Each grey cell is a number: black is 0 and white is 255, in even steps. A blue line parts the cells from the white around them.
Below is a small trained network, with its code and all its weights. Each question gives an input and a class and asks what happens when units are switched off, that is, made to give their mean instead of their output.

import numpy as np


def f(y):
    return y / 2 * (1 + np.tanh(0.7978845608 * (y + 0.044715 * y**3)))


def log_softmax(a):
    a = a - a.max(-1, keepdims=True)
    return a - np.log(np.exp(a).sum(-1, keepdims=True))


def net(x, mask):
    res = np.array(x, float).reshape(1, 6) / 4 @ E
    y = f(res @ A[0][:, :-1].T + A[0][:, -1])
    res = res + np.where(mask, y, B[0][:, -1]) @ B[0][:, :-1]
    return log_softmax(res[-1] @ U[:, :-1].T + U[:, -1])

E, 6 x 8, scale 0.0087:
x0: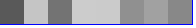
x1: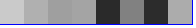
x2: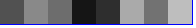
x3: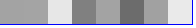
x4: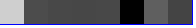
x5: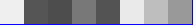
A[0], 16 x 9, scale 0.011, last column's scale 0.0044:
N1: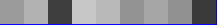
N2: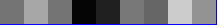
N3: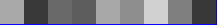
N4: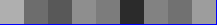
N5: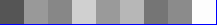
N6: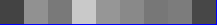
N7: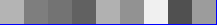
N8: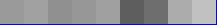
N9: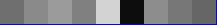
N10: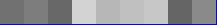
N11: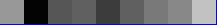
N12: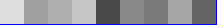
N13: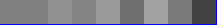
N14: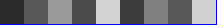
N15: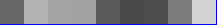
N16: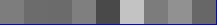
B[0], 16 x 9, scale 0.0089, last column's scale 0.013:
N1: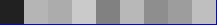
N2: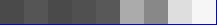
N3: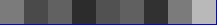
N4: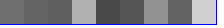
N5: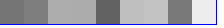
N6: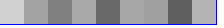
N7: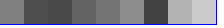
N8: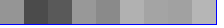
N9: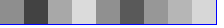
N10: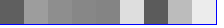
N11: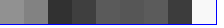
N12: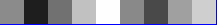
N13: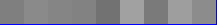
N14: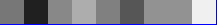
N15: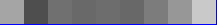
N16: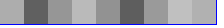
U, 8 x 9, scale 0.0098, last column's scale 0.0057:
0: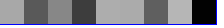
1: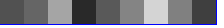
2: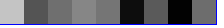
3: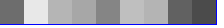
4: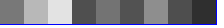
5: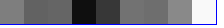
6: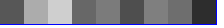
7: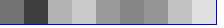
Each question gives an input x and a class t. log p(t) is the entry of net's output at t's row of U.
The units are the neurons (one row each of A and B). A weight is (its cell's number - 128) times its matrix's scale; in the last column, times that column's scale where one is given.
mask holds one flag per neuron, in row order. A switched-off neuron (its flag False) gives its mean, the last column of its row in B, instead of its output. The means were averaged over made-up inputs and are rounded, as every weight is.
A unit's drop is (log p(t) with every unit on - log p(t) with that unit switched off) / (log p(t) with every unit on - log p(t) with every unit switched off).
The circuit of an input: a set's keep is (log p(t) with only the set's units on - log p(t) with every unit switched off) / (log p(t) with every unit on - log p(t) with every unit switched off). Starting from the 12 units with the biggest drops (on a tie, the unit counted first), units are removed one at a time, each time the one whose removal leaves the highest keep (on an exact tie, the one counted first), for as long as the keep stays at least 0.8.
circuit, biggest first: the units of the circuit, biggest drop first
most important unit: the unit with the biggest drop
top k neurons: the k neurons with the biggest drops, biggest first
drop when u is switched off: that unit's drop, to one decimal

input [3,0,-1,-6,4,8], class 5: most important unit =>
N7
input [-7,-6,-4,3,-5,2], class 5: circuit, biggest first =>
[N3, N12]
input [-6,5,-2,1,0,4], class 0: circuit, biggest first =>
[N12, N9, N11]
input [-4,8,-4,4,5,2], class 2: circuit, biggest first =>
[N11, N10]
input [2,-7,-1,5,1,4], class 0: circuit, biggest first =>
[N3, N7]
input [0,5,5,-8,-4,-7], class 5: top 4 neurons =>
[N9, N12, N1, N15]
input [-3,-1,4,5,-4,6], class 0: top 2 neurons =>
[N9, N14]
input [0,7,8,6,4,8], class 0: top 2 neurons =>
[N12, N16]
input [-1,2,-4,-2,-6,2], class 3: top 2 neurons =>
[N14, N9]
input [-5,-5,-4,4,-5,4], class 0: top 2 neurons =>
[N3, N9]
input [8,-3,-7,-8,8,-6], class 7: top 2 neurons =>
[N9, N11]
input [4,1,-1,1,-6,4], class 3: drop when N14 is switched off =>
0.2
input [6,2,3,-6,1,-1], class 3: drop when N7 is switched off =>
0.1
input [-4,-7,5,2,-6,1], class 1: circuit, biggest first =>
[N12]
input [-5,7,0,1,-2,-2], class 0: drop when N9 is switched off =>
0.4
